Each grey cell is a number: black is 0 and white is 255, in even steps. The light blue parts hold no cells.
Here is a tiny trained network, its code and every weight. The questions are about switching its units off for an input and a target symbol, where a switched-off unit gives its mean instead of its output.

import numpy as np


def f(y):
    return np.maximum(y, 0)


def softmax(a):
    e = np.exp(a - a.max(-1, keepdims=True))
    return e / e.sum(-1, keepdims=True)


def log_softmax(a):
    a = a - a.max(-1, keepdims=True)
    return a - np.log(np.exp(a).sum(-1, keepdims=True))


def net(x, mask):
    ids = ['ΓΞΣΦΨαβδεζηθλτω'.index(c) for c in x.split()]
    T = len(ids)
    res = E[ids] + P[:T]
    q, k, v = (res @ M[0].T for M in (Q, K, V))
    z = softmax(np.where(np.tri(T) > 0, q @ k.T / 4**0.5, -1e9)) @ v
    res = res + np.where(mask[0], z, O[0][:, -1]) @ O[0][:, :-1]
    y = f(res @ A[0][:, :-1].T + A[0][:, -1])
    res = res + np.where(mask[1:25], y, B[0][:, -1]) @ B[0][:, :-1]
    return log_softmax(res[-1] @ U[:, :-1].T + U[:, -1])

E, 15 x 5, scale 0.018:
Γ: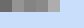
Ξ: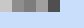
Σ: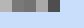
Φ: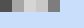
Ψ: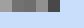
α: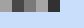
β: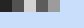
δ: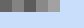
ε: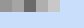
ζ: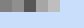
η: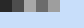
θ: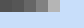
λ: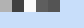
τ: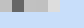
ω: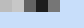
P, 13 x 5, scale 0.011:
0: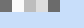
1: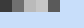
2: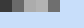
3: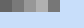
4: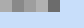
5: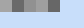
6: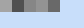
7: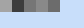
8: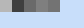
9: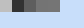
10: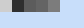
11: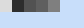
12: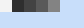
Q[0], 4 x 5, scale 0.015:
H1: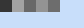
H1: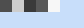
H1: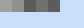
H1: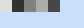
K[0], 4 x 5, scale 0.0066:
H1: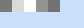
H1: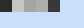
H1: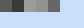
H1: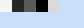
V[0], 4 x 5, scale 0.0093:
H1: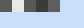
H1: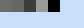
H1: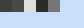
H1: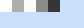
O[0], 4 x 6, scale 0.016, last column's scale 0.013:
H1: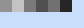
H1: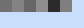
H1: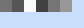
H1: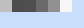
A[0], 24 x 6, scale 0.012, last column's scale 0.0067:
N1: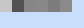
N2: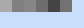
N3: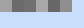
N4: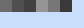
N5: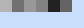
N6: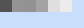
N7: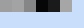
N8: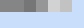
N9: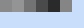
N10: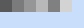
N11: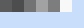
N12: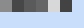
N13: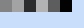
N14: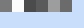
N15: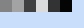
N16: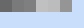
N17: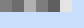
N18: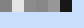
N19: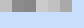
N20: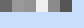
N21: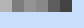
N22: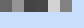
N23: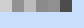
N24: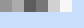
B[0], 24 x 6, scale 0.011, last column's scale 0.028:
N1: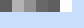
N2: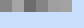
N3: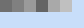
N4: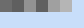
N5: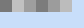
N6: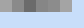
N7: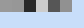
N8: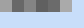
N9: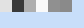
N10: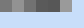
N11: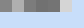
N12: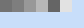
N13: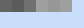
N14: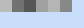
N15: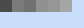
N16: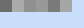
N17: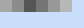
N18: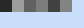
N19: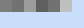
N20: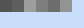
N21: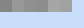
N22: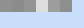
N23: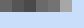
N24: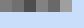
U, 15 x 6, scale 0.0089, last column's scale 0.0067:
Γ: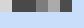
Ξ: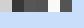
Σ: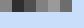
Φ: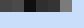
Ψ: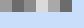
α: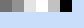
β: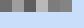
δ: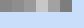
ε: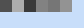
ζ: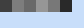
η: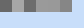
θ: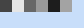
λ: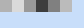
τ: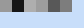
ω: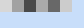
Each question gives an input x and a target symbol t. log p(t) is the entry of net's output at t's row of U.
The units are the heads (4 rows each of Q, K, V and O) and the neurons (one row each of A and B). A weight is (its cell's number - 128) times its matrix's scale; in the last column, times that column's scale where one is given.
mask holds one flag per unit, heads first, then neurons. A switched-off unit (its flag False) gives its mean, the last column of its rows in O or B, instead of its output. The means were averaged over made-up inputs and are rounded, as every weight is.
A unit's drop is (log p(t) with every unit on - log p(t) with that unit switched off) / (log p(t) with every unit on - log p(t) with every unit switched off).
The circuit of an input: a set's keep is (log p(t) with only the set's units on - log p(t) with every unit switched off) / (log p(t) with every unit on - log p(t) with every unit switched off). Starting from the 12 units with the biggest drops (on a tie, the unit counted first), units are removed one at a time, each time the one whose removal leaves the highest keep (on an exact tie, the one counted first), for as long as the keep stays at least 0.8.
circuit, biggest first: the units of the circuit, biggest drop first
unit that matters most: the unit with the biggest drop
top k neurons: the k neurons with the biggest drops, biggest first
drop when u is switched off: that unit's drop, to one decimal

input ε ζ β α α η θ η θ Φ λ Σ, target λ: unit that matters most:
N1
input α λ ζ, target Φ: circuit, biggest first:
(H1; N5)
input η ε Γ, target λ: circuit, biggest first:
(H1; N12)
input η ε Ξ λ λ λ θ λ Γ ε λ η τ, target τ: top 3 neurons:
(N8; N19; N12)
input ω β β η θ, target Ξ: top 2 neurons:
(N1; N12)
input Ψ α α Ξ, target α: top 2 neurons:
(N9; N23)
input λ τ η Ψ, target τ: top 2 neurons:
(N5; N2)
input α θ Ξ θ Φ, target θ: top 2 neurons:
(N10; N4)
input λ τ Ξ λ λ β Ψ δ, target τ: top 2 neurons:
(N5; N12)
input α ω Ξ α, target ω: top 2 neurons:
(N7; N9)
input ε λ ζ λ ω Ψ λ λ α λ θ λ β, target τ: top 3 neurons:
(N5; N1; N2)
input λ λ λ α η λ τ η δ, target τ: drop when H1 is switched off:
0.1
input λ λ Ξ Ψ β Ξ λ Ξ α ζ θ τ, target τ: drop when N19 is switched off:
0.3
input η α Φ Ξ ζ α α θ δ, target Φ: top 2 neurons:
(N5; N12)
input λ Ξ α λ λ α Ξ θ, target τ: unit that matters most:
N12
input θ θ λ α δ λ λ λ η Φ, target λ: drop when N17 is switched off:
0.2
